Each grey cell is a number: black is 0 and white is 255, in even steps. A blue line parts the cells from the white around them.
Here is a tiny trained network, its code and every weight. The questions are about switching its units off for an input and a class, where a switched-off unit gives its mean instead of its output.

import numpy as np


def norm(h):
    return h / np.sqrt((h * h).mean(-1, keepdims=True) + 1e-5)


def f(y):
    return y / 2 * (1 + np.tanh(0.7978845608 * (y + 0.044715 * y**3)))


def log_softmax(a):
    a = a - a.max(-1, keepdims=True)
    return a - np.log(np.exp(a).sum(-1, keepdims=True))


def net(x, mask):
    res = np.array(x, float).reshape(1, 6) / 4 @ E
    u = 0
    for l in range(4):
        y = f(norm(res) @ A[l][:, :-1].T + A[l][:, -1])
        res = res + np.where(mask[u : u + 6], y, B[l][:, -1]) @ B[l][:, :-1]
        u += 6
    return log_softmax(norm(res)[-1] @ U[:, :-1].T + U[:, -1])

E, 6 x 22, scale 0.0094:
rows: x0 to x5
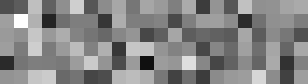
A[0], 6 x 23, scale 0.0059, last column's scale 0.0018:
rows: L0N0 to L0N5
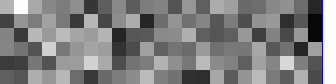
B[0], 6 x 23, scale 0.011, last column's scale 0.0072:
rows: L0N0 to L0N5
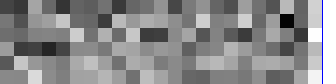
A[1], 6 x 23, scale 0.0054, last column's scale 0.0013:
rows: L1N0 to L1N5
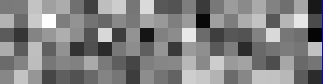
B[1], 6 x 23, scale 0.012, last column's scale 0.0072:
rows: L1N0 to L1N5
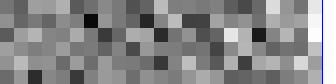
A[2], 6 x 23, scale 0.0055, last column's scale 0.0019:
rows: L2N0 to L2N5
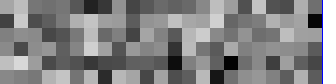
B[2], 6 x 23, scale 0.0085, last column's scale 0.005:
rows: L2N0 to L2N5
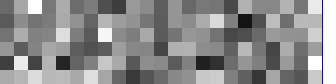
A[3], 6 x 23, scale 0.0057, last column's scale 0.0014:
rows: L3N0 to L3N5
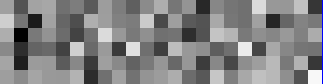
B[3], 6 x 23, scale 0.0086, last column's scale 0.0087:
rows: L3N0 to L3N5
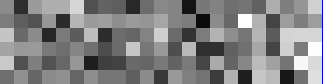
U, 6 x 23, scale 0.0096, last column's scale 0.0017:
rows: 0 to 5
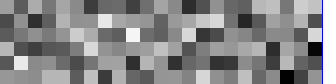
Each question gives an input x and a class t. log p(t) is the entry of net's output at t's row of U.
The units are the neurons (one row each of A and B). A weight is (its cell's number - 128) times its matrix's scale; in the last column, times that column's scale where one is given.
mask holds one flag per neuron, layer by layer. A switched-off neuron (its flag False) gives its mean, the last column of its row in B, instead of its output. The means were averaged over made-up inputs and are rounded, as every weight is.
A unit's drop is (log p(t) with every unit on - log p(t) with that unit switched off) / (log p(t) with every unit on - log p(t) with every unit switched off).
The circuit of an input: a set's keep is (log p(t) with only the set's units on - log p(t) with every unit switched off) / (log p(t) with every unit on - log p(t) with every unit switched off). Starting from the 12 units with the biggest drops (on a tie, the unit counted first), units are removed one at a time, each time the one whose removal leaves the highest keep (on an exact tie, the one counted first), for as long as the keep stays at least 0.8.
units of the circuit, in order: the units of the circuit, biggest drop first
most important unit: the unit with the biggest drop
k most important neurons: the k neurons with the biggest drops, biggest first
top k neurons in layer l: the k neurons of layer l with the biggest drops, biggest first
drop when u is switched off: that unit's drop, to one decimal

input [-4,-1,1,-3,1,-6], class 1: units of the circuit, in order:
L0N4, L2N1
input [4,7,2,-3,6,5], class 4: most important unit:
L0N0
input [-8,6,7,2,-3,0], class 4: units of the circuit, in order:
L2N4, L0N0
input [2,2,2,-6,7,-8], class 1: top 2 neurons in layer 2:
L2N1, L2N0
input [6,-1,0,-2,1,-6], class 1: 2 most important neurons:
L0N4, L2N1
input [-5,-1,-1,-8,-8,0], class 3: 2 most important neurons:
L0N3, L3N1
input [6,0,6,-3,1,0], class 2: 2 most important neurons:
L1N2, L0N2
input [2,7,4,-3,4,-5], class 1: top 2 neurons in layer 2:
L2N1, L2N2
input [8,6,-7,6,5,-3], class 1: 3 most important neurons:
L0N4, L2N1, L1N5
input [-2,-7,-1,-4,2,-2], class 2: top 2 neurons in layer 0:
L0N2, L0N5
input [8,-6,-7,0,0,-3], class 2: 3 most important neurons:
L0N2, L1N2, L3N3
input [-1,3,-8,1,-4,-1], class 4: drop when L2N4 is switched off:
0.1
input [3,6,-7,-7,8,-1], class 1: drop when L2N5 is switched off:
0.0
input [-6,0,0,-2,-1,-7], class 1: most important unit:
L0N4
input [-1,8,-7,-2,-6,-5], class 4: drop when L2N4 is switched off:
0.1
